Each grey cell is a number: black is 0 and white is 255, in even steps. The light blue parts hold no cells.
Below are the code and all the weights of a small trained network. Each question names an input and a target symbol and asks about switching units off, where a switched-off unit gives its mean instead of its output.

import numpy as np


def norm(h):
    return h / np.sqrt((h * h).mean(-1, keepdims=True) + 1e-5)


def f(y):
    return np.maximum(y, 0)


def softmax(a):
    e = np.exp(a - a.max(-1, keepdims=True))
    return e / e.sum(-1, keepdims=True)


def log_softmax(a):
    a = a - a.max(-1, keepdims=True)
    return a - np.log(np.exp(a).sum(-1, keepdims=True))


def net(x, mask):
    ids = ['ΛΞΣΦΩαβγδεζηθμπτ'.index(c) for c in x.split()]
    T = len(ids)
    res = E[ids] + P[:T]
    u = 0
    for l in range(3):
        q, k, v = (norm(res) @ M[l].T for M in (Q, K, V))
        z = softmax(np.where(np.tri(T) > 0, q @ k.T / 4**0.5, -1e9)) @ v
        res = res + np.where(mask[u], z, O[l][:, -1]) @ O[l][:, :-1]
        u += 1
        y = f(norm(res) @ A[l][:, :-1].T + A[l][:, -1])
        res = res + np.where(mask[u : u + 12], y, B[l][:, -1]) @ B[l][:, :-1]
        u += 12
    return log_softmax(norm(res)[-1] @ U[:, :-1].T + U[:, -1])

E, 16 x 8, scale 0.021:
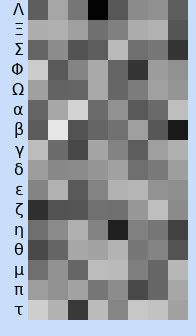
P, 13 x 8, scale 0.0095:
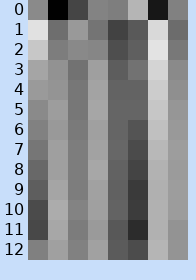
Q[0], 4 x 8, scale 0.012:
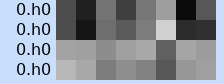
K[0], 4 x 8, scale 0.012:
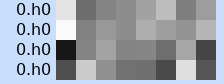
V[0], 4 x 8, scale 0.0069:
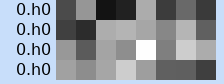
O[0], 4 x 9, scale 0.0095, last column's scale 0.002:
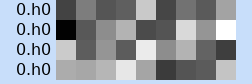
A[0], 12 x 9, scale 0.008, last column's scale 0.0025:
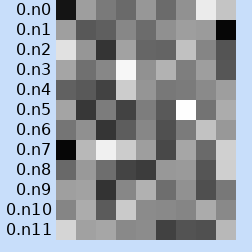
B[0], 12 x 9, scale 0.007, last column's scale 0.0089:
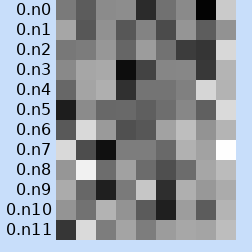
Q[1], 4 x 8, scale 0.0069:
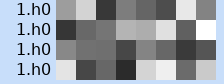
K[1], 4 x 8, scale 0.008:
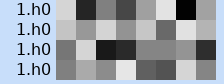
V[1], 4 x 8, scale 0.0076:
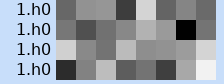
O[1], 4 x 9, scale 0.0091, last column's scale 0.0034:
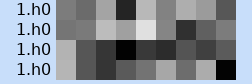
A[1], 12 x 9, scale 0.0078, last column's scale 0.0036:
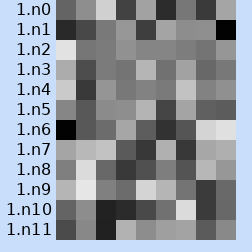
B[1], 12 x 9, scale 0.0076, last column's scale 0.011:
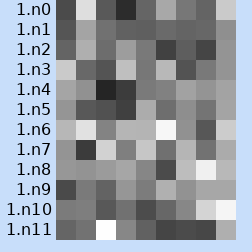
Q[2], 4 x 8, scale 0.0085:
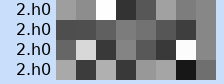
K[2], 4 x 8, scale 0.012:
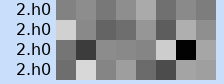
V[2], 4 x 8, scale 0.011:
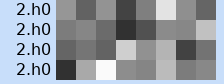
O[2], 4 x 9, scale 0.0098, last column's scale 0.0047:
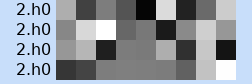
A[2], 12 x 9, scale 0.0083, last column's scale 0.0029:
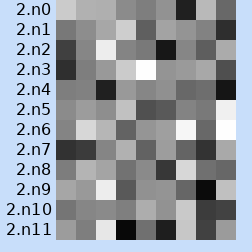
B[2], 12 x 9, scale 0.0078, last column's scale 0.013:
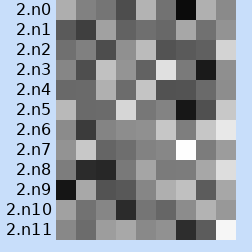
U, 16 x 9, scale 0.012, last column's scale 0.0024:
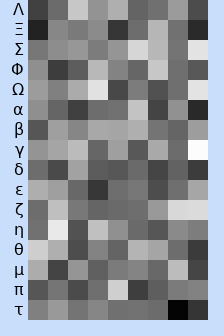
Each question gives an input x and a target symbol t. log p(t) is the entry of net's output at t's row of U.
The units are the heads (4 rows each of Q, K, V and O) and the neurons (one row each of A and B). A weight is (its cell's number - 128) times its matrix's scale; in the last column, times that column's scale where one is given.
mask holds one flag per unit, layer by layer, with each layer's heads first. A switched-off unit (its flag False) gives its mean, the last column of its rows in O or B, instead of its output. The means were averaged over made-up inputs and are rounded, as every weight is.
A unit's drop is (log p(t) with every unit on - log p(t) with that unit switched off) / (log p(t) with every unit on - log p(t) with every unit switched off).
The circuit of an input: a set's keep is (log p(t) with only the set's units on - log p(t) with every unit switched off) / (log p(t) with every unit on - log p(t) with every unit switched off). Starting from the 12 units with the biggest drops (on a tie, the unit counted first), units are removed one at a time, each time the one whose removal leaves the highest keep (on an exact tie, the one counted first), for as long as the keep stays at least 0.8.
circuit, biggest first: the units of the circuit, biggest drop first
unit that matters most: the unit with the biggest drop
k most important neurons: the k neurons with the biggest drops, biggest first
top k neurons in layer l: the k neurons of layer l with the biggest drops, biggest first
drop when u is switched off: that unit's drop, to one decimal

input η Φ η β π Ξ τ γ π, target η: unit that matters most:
0.h0
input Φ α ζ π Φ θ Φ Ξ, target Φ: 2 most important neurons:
0.n7, 0.n3
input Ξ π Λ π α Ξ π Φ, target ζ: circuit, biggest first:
0.h0, 0.n7, 1.h0
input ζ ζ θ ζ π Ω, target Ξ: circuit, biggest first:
0.h0, 0.n5
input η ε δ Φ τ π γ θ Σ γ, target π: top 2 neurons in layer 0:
0.n9, 0.n8
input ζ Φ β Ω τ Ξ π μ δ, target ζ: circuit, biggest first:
2.h0, 1.h0
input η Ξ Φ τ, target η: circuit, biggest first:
2.h0, 0.h0
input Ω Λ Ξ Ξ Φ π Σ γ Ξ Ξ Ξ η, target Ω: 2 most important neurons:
0.n3, 0.n7
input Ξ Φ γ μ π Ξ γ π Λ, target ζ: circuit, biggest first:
1.n8, 0.n8
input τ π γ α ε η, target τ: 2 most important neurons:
2.n9, 0.n6
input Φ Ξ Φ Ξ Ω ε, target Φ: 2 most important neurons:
0.n3, 1.n6
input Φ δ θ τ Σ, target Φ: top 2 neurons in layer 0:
0.n3, 0.n7
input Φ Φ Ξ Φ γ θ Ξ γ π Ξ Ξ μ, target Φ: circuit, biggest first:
0.h0, 0.n7
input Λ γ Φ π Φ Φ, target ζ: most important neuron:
0.n6
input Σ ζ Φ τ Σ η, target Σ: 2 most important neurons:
1.n10, 2.n11
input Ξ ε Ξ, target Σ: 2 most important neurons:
0.n7, 1.n10
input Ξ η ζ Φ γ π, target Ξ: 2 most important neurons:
0.n7, 0.n0
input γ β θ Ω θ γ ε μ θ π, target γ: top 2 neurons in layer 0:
0.n4, 0.n6
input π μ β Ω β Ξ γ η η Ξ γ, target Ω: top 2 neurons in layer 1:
1.n7, 1.n10
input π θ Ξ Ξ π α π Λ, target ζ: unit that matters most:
0.n7
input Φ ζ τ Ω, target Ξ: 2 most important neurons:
0.n7, 0.n5
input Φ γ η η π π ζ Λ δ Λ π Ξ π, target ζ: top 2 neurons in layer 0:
0.n6, 0.n11
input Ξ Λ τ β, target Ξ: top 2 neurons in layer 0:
0.n7, 0.n3
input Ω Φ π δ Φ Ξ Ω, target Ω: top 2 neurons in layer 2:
2.n11, 2.n5
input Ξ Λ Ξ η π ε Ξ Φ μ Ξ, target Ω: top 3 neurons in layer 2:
2.n5, 2.n9, 2.n8
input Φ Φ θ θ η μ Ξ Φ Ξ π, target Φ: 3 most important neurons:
0.n7, 0.n3, 0.n2
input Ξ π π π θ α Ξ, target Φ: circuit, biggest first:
0.h0
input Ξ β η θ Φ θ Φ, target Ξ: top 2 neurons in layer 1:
1.n7, 1.n10
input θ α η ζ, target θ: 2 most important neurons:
0.n7, 1.n6
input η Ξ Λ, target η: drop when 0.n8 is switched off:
0.2
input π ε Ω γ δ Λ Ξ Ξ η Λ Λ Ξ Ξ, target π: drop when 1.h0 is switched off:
0.2
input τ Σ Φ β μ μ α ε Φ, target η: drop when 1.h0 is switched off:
0.1
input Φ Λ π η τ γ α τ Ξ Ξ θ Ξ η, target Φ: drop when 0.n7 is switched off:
0.2
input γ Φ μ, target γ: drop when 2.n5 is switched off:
0.0
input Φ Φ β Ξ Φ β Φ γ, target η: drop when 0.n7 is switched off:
0.1
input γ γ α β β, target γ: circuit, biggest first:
2.h0
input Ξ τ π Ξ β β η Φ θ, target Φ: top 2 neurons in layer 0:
0.n7, 0.n5
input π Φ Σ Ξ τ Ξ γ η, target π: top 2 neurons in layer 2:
2.n2, 2.n8
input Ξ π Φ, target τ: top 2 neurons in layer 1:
1.n10, 1.n6
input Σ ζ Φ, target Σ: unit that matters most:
1.h0
